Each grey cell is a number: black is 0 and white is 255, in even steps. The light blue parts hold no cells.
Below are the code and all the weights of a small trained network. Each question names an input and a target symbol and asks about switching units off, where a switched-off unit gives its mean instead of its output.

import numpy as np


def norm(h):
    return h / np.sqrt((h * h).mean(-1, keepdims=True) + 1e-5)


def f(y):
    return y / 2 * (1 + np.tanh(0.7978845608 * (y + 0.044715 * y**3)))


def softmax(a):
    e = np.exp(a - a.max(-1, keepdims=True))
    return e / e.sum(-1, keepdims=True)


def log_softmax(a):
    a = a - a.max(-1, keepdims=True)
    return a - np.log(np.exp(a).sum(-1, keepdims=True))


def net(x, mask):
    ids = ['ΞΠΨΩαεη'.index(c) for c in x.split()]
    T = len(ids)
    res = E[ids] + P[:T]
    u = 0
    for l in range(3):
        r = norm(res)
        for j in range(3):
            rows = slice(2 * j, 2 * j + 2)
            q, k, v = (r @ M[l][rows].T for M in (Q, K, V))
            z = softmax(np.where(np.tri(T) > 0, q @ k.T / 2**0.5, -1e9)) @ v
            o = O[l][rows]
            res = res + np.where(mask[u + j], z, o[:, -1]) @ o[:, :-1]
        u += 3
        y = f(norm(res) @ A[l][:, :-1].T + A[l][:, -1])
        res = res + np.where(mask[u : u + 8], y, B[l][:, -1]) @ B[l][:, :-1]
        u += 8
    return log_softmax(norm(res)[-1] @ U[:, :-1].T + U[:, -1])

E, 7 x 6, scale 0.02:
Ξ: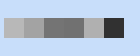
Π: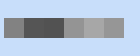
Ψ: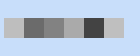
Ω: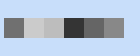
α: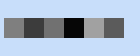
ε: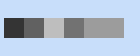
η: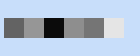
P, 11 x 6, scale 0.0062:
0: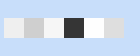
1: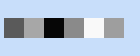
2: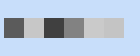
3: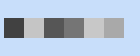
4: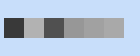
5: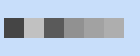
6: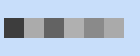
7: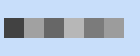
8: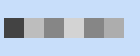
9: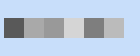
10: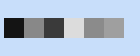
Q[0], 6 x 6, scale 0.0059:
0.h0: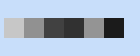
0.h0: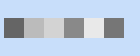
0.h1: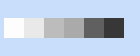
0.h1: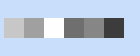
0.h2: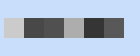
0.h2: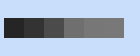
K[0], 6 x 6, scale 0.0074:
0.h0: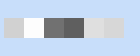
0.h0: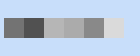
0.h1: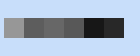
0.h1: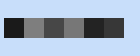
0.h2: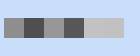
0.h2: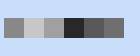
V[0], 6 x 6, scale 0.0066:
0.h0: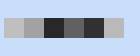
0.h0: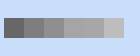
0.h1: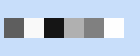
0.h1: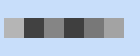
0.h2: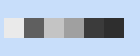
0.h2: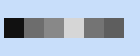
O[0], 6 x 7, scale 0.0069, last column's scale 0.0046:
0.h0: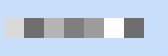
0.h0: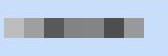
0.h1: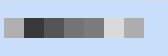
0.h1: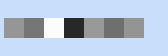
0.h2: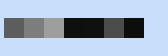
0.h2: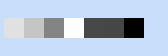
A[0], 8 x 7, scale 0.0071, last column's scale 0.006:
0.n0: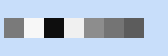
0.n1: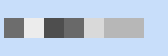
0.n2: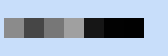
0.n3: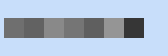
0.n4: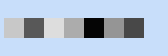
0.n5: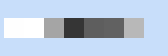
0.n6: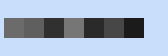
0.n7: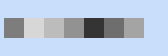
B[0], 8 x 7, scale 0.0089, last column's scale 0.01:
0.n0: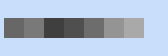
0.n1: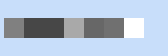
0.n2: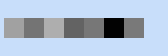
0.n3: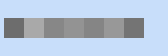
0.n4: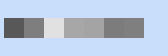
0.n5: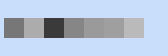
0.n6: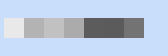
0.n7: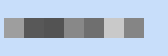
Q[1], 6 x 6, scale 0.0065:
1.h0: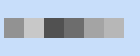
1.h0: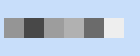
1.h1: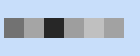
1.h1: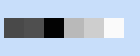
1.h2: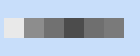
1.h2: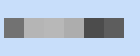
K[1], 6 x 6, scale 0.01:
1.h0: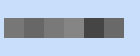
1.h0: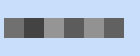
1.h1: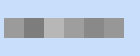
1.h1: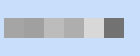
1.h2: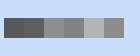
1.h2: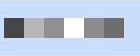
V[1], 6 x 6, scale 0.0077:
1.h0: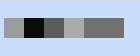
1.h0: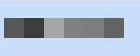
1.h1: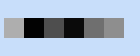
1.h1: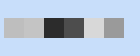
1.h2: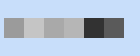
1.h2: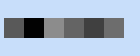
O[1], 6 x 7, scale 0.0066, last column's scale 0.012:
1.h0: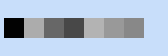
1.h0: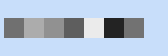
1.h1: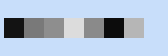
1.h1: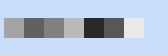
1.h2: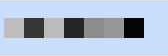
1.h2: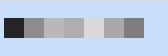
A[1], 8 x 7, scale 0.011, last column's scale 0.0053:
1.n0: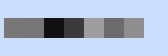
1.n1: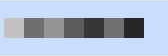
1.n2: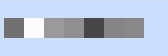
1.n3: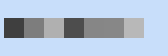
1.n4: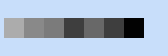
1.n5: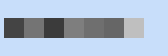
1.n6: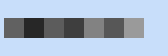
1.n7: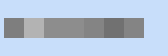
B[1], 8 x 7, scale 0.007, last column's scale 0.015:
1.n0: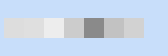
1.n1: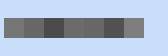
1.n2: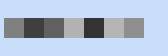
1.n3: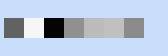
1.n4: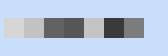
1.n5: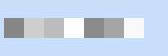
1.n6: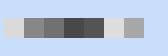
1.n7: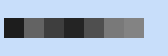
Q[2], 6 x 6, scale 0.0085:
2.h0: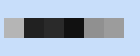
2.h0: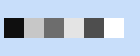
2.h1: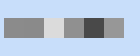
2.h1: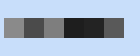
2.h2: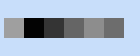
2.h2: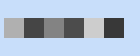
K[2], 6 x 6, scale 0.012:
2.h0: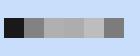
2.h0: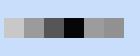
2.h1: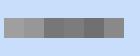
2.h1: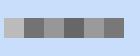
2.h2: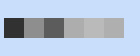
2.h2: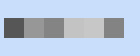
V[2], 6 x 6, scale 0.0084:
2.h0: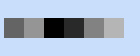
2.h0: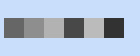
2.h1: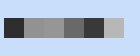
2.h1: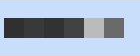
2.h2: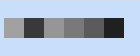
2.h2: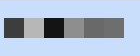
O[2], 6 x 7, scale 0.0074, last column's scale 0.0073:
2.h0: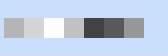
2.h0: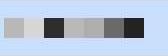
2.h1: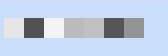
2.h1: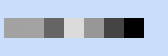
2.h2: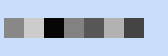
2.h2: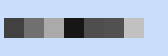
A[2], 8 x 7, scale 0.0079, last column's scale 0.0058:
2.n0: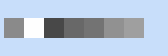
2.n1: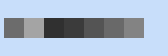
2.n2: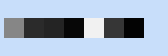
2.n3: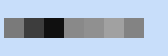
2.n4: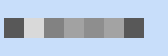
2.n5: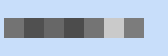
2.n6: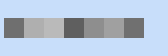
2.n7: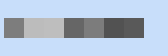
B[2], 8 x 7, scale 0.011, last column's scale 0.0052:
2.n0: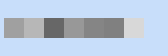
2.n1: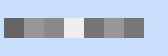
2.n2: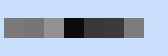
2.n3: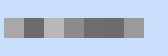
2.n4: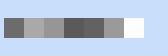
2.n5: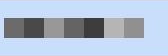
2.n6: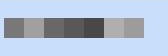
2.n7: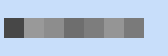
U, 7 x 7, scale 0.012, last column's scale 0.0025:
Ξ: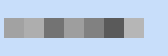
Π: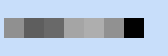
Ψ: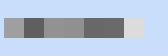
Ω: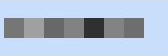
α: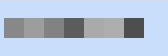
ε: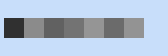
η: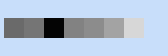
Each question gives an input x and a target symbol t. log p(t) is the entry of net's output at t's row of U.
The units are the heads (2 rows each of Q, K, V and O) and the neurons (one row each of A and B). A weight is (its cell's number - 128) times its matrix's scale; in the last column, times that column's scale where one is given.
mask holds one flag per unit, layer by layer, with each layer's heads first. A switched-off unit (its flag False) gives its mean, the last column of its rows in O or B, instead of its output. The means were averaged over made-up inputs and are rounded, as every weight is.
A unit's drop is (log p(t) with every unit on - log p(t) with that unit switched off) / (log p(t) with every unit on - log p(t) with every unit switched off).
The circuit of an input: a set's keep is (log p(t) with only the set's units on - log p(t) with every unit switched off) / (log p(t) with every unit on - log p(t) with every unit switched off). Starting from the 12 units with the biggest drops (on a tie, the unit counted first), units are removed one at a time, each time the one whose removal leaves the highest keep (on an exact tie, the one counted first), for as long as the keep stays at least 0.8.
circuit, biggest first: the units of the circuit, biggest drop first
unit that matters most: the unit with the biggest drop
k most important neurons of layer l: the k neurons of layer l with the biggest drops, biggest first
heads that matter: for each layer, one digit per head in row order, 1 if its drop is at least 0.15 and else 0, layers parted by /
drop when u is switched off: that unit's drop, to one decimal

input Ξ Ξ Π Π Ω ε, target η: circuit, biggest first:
(2.h0, 1.n0)
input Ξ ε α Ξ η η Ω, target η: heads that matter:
001 / 001 / 100
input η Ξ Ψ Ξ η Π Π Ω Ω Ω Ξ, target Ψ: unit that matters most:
2.h0
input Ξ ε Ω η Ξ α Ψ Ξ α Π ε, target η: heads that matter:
011 / 111 / 101
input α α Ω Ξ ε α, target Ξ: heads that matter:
010 / 000 / 100
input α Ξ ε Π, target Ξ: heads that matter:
010 / 000 / 100
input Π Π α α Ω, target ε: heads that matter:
000 / 010 / 001
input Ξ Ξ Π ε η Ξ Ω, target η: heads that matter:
001 / 000 / 100
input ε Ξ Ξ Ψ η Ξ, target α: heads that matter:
000 / 010 / 000
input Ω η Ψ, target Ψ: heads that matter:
000 / 000 / 000
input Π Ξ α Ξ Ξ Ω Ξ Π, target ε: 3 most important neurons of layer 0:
(0.n1, 0.n5, 0.n0)
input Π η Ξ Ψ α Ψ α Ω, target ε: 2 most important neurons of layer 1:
(1.n0, 1.n6)
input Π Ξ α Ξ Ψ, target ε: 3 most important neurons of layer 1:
(1.n0, 1.n6, 1.n5)
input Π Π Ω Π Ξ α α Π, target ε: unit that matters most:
1.h2
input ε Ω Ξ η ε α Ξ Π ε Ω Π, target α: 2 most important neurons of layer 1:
(1.n0, 1.n2)
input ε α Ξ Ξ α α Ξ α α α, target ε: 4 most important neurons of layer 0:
(0.n5, 0.n0, 0.n1, 0.n7)
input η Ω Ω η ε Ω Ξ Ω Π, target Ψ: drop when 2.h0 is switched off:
0.2
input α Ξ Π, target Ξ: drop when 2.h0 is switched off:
1.1
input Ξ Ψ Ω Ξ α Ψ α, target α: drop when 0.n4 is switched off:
0.1
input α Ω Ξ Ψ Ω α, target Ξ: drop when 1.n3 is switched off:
0.1
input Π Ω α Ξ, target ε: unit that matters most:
2.h2
